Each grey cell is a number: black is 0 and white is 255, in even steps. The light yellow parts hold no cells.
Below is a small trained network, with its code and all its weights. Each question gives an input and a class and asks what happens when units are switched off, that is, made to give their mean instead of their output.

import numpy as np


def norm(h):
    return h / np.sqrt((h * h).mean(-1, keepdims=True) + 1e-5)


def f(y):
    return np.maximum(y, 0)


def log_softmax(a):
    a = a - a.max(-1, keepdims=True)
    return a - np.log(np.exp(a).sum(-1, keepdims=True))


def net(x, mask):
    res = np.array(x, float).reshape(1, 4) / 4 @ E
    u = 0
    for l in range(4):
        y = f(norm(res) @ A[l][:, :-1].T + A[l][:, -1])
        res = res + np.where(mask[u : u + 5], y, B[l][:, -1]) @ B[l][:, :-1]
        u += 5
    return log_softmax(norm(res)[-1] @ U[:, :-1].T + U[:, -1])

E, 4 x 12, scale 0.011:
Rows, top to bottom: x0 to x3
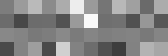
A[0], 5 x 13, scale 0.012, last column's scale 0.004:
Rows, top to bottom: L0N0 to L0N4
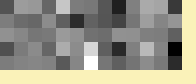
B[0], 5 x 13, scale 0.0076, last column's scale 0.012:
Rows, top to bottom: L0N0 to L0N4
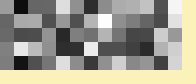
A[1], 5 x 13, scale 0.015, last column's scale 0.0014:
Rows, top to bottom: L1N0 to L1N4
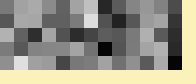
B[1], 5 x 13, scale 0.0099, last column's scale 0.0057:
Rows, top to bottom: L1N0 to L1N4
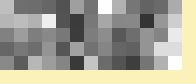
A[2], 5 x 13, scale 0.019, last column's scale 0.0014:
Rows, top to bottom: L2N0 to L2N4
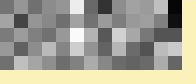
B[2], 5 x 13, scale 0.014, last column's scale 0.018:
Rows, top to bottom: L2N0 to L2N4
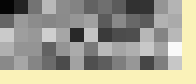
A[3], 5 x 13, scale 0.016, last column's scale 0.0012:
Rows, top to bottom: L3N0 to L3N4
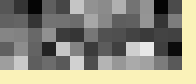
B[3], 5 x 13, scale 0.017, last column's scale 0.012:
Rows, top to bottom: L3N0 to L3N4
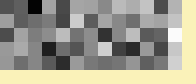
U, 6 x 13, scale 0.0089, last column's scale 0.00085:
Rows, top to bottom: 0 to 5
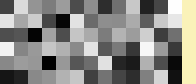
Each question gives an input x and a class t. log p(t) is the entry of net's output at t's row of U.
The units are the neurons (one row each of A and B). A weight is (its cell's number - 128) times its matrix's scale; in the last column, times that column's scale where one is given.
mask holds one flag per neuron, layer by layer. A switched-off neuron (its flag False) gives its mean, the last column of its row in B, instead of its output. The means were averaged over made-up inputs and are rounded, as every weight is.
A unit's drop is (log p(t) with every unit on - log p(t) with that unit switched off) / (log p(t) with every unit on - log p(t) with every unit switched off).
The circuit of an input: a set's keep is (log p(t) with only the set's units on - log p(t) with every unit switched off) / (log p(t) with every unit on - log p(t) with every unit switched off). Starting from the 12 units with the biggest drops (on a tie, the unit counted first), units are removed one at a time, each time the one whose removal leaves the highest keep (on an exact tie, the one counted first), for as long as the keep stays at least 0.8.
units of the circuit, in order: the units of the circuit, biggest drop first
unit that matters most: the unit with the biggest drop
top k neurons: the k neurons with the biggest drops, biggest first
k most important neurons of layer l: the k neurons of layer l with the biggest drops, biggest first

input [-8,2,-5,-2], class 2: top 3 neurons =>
L0N3; L2N3; L0N1
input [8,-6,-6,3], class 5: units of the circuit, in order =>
L2N0
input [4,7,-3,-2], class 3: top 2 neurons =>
L0N4; L2N2
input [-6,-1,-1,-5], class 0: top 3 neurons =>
L0N0; L0N4; L2N3
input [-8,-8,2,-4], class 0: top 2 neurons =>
L0N0; L2N3
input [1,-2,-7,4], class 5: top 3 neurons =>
L0N0; L0N1; L1N3
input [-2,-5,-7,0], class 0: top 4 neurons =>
L0N0; L0N4; L2N3; L1N4
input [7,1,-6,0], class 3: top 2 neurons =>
L0N3; L2N2
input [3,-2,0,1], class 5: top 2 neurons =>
L2N0; L0N1
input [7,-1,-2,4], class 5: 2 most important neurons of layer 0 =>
L0N0; L0N1
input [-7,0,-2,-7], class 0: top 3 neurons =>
L0N0; L0N4; L3N2
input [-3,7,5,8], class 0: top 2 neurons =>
L0N3; L1N1
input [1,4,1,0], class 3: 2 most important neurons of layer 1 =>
L1N2; L1N4
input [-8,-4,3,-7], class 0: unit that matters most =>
L3N2
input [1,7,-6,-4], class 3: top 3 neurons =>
L2N2; L0N0; L1N4
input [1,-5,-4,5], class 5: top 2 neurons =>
L0N1; L2N0
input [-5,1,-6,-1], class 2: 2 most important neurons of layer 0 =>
L0N3; L0N1
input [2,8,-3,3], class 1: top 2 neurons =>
L0N3; L0N1
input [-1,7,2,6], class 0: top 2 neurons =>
L0N3; L1N1
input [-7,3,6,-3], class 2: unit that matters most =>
L2N3
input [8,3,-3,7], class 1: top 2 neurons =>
L0N3; L1N1
